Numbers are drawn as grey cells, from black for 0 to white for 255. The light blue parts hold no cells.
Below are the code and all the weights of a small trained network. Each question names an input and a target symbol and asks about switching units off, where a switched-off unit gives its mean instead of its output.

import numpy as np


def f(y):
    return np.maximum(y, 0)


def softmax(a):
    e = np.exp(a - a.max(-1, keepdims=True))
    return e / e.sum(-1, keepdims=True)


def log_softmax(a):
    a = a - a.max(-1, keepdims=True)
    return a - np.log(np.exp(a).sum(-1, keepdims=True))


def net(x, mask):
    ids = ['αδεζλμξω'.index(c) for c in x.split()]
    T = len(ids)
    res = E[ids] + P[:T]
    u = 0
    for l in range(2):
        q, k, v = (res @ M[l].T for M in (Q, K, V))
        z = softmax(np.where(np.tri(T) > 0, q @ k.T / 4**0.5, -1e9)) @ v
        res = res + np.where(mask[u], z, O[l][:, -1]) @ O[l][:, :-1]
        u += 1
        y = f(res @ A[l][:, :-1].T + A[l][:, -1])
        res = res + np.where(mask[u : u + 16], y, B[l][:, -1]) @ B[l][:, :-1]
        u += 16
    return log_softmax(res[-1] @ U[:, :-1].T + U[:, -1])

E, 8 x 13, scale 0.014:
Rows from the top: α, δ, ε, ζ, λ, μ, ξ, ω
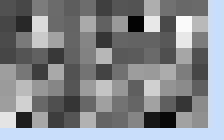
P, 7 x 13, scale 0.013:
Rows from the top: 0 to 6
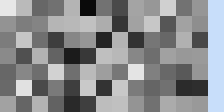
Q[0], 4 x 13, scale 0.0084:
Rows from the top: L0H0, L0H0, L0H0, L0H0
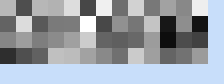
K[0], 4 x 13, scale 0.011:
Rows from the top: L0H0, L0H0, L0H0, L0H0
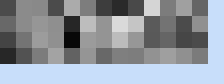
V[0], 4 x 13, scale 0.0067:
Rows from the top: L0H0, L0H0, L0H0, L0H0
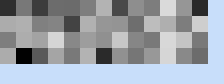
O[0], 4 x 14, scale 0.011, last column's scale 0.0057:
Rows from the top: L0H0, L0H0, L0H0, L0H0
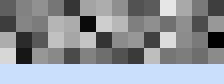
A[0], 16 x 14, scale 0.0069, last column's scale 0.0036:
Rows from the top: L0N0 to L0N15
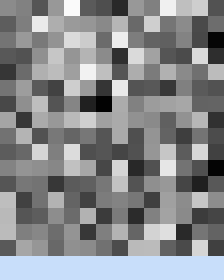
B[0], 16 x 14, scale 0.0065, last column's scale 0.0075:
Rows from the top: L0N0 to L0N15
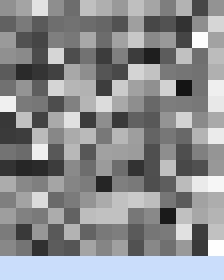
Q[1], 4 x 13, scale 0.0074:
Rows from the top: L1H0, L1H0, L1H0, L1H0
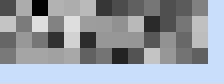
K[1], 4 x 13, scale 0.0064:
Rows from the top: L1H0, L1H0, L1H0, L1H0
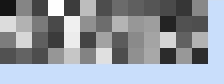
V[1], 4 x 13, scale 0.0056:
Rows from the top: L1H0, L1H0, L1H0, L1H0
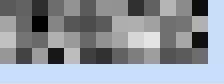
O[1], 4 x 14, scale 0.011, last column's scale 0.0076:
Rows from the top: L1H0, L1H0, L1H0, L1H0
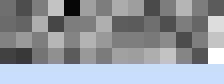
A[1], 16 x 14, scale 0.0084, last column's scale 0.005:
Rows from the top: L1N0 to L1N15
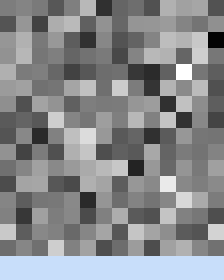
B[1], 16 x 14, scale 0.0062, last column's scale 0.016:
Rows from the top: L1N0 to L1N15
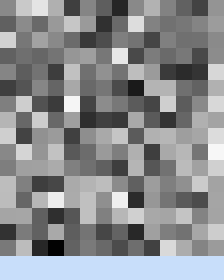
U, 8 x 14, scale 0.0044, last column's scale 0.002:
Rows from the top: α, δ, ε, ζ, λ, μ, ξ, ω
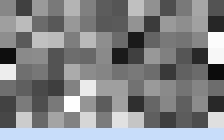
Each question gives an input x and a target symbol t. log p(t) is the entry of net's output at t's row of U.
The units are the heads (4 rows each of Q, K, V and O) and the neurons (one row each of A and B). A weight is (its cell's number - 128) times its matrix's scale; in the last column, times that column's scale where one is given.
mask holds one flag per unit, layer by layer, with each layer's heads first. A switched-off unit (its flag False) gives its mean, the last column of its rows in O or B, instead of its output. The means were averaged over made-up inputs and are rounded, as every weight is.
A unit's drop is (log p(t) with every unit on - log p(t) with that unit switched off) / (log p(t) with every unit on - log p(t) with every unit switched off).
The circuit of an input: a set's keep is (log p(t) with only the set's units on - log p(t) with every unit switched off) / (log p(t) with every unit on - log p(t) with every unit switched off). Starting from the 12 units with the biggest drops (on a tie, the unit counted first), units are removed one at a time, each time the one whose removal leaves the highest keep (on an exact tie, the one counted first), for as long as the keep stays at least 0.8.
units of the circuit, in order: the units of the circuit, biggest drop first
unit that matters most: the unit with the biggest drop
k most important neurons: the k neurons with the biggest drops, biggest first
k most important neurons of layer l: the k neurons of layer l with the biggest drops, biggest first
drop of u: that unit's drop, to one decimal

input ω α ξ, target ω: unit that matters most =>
L0H0
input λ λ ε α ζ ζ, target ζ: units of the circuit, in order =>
(L0H0; L1N0; L1N5; L0N11)
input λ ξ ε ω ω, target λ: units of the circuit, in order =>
(L1H0; L1N4; L0H0; L0N3)
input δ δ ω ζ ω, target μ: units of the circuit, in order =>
(L0H0; L1H0)
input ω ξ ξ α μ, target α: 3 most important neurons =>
(L1N7; L0N4; L0N15)
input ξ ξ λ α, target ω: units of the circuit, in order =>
(L0H0; L0N14; L1H0)
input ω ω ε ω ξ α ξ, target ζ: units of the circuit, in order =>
(L0H0; L1H0)
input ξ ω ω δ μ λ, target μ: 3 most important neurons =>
(L0N10; L1N13; L1N8)
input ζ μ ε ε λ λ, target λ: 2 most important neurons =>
(L0N13; L1N4)
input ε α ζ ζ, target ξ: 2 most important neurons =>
(L0N0; L1N3)
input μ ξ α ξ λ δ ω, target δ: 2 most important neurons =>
(L1N15; L0N14)
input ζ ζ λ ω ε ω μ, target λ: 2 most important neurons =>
(L1N2; L1N4)
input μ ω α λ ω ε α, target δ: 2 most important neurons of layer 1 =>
(L1N15; L1N7)
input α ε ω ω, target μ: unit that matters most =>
L1H0
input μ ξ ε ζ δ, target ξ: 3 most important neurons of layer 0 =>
(L0N7; L0N6; L0N3)
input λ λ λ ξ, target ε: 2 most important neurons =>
(L0N12; L0N0)
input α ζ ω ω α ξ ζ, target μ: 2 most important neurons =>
(L0N14; L1N11)
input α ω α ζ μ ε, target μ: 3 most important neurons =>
(L0N10; L1N13; L1N8)
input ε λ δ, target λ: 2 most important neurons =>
(L1N4; L0N13)
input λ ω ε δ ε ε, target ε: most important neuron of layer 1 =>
(L1N8)
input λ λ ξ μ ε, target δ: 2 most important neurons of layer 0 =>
(L0N3; L0N6)
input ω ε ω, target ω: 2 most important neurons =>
(L0N5; L1N9)
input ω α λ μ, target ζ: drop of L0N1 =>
0.1
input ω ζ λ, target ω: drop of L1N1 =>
0.0
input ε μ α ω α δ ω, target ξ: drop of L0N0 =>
0.4
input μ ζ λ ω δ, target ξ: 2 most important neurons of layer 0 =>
(L0N7; L0N3)
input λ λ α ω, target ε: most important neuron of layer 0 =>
(L0N12)
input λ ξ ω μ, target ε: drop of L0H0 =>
0.4
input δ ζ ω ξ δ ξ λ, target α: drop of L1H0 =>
1.0
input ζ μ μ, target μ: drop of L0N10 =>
1.4
